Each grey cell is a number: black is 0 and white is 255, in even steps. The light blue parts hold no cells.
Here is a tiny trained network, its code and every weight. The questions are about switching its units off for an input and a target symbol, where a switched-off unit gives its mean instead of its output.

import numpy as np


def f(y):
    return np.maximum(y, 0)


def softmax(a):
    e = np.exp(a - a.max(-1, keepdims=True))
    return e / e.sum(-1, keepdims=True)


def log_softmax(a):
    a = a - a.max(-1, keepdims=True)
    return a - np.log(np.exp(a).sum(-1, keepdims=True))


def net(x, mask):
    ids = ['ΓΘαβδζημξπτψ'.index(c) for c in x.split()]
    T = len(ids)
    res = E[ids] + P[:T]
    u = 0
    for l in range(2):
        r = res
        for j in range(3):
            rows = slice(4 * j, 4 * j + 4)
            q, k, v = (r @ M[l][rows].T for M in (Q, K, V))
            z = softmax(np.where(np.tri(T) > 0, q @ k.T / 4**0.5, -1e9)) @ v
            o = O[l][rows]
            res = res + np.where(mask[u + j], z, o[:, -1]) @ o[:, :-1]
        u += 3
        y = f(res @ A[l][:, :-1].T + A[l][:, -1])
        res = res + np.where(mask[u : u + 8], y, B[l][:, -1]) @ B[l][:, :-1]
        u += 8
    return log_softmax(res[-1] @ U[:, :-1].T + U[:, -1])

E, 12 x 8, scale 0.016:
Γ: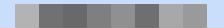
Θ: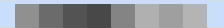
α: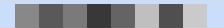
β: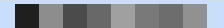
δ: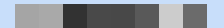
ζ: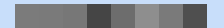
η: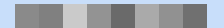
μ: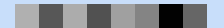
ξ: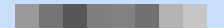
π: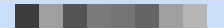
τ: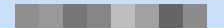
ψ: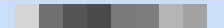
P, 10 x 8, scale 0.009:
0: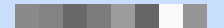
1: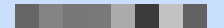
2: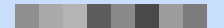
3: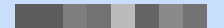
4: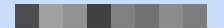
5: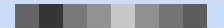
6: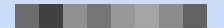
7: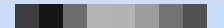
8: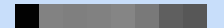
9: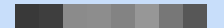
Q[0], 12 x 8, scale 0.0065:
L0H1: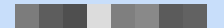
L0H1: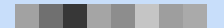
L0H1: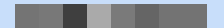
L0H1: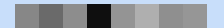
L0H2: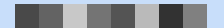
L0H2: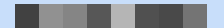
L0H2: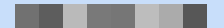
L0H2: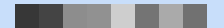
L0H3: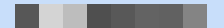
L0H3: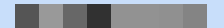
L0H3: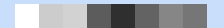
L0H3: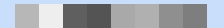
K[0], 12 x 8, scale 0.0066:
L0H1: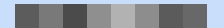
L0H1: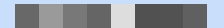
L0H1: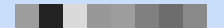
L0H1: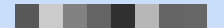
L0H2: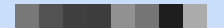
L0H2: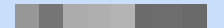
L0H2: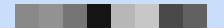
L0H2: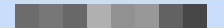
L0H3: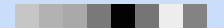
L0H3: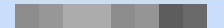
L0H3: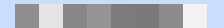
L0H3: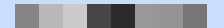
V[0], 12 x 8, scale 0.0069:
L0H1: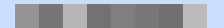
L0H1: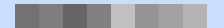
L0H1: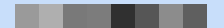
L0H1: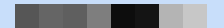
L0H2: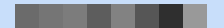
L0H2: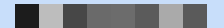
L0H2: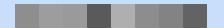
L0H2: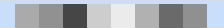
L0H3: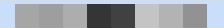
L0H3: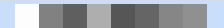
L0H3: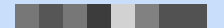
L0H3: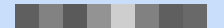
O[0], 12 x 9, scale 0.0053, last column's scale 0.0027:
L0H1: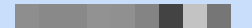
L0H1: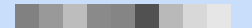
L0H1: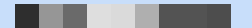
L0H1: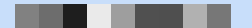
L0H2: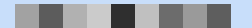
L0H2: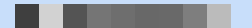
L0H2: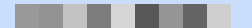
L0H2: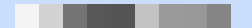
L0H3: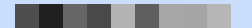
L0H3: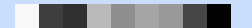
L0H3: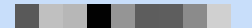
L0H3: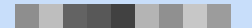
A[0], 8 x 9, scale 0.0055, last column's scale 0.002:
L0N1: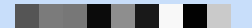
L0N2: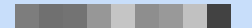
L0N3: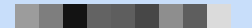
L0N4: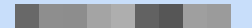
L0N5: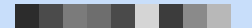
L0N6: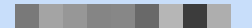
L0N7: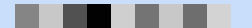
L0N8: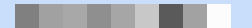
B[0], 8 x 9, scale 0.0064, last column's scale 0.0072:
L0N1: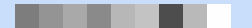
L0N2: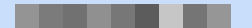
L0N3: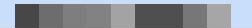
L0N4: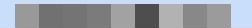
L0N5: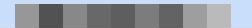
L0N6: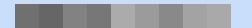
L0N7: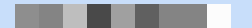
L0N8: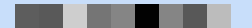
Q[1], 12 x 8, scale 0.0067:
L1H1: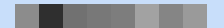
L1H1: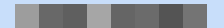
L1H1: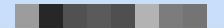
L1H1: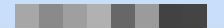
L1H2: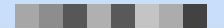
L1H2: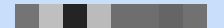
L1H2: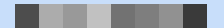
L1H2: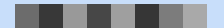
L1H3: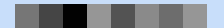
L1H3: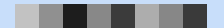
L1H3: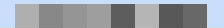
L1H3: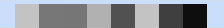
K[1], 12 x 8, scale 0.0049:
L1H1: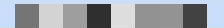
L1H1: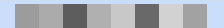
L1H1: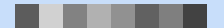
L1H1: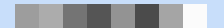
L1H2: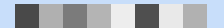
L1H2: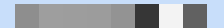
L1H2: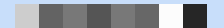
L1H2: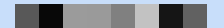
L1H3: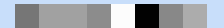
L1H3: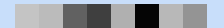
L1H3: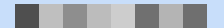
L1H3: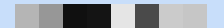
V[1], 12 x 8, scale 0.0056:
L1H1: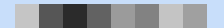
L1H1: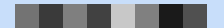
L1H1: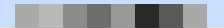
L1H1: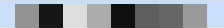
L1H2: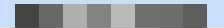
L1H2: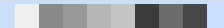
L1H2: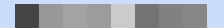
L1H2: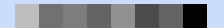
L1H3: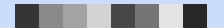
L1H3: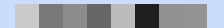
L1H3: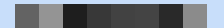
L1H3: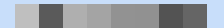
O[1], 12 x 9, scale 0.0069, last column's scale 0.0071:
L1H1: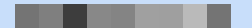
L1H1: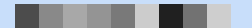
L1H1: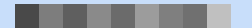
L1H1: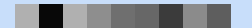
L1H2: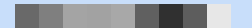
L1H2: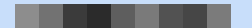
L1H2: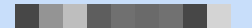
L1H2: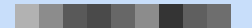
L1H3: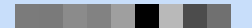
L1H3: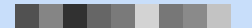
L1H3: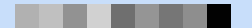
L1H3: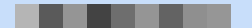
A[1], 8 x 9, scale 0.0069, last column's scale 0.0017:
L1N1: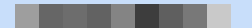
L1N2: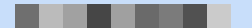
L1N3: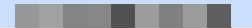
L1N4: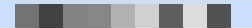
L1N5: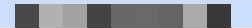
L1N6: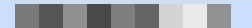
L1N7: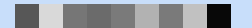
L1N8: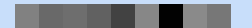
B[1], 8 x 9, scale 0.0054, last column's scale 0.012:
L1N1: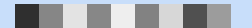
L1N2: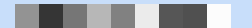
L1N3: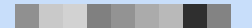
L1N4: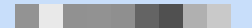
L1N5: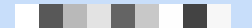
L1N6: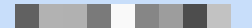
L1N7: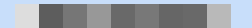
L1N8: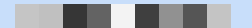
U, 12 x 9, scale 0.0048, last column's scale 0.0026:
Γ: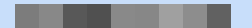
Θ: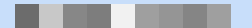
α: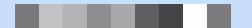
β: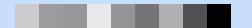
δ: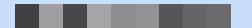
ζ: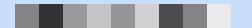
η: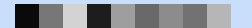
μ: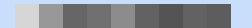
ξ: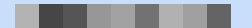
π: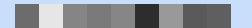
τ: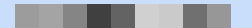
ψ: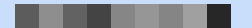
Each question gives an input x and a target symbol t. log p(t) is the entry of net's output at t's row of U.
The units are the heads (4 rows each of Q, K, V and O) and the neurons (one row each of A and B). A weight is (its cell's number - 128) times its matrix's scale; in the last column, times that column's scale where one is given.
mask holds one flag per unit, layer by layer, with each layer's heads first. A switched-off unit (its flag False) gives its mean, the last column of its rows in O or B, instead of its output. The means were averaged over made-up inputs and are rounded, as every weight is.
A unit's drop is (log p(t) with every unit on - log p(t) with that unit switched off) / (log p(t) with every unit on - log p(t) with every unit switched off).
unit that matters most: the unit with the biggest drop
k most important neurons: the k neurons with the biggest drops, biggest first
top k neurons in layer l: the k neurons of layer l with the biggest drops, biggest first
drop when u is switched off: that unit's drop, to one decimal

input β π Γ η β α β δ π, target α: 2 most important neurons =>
[L0N5; L1N2]
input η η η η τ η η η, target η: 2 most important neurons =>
[L1N5; L1N7]
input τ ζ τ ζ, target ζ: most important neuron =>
[L1N2]
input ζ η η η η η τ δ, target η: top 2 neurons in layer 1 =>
[L1N7; L1N1]
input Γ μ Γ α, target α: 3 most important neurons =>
[L1N4; L1N2; L0N5]
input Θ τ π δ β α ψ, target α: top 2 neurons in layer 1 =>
[L1N4; L1N2]
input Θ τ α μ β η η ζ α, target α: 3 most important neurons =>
[L0N5; L1N4; L1N2]
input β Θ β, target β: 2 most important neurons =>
[L1N5; L1N7]
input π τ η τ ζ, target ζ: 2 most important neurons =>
[L1N2; L0N1]
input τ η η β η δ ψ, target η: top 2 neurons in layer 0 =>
[L0N7; L0N3]
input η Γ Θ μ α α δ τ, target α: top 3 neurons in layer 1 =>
[L1N4; L1N2; L1N5]
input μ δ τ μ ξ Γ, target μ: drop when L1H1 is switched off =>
0.1
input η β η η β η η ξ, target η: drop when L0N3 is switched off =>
0.0
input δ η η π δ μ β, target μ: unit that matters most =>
L1N8
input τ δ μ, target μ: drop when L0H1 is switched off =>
-0.2
